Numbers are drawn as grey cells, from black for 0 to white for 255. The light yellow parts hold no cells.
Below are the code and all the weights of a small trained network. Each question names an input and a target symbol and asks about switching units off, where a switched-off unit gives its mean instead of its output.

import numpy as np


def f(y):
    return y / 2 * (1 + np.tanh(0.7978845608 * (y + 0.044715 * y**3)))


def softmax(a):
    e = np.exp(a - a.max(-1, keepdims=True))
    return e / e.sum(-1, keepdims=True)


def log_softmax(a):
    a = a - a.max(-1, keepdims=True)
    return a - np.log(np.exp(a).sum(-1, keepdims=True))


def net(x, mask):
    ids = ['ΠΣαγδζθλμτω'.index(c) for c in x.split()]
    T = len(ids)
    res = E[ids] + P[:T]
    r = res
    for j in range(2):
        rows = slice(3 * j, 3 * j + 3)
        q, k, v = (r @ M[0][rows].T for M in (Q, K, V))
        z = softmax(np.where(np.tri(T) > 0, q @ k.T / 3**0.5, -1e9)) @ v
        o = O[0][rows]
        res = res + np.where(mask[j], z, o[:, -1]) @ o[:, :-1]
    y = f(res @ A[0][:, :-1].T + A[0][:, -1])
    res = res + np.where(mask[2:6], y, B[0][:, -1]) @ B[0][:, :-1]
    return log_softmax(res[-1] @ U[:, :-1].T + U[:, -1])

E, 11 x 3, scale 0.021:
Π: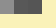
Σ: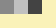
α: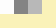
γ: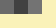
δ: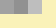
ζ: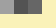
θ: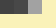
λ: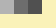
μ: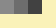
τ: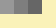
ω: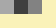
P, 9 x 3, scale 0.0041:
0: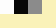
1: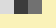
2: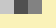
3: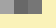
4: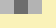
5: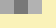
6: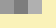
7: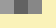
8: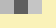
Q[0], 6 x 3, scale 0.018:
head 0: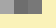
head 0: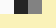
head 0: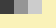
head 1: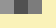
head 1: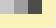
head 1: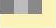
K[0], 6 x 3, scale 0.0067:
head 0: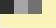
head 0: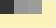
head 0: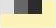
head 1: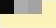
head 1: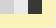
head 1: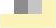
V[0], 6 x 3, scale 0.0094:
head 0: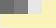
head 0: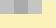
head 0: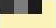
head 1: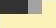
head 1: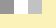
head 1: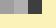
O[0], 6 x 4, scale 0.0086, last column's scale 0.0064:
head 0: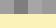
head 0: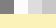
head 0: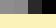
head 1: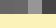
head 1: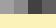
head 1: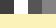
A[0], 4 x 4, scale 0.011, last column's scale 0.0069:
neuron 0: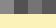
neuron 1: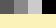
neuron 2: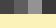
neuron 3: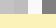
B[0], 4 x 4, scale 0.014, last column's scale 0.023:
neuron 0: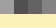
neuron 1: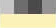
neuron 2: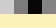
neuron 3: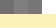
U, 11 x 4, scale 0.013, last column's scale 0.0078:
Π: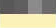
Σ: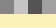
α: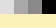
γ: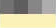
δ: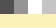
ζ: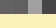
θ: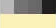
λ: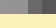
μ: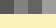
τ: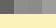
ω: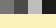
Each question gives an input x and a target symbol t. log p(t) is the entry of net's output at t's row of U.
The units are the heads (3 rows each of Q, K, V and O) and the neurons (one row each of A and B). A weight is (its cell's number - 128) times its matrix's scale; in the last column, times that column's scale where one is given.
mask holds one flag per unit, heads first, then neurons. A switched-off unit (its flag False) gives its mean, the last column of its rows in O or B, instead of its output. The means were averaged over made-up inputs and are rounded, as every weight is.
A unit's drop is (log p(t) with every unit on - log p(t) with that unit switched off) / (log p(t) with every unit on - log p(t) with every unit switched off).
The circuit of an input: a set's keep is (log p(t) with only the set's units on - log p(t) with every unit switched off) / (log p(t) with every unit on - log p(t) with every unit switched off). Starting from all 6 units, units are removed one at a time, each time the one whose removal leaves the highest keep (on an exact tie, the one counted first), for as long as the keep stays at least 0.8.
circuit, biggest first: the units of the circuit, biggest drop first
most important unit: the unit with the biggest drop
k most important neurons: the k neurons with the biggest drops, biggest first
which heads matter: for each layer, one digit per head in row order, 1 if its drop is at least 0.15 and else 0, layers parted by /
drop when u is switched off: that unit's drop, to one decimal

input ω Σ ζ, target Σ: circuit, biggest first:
[head 1]
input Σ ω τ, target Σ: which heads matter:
11
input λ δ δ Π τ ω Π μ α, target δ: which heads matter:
00
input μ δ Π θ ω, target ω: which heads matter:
01
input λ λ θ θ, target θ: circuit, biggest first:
[neuron 2; head 1; neuron 1]
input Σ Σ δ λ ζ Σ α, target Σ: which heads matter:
11
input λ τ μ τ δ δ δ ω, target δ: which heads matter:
10
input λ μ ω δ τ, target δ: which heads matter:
00
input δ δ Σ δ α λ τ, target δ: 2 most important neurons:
[neuron 1; neuron 2]
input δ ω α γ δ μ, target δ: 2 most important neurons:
[neuron 1; neuron 2]
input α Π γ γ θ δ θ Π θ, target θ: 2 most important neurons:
[neuron 2; neuron 1]
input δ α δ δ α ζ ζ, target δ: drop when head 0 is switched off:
0.4
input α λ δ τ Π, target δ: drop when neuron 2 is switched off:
0.1
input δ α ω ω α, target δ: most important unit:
head 0
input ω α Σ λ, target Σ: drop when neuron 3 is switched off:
0.0
